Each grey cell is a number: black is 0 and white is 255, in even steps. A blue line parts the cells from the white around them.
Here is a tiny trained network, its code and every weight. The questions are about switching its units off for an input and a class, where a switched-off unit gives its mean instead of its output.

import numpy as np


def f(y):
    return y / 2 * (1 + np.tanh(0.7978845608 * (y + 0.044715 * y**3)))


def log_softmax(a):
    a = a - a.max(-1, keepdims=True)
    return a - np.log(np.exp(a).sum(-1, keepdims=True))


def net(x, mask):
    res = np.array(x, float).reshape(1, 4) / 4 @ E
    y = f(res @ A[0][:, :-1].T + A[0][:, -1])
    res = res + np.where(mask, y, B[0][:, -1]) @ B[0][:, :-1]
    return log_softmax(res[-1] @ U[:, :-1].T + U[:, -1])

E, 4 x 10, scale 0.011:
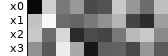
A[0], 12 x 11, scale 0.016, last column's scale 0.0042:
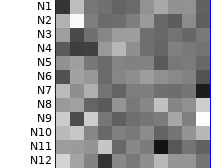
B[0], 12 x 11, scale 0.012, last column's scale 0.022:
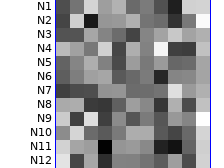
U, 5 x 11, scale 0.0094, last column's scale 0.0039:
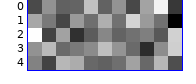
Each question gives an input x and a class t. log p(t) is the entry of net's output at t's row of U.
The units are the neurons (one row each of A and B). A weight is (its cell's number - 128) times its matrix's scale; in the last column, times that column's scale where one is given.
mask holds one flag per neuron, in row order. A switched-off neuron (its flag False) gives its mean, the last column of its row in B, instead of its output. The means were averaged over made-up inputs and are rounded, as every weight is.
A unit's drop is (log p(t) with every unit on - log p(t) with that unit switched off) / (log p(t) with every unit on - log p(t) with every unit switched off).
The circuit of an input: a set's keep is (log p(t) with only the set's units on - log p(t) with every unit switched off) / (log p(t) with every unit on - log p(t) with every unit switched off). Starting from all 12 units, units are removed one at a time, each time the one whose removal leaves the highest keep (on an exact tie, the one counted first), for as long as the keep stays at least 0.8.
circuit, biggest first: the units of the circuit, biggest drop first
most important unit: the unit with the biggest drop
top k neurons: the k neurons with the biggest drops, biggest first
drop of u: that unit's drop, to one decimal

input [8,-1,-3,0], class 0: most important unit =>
N4
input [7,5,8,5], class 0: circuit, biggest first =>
(N7, N1)
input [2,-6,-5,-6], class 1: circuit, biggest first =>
(N4, N11)
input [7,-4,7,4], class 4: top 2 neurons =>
(N1, N11)
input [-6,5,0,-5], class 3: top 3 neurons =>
(N9, N2, N10)
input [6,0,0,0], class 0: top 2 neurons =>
(N4, N11)
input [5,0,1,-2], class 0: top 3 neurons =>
(N4, N11, N10)
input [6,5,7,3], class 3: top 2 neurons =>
(N2, N10)
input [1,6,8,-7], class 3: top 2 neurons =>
(N2, N9)
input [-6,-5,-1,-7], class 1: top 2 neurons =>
(N9, N4)
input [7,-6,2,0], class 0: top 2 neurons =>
(N4, N9)
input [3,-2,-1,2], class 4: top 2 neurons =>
(N2, N10)
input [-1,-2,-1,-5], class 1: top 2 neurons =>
(N9, N11)
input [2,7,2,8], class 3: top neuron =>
(N2)
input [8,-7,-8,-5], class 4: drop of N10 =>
0.3
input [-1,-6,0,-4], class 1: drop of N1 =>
0.0
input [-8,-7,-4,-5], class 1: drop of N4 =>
0.1
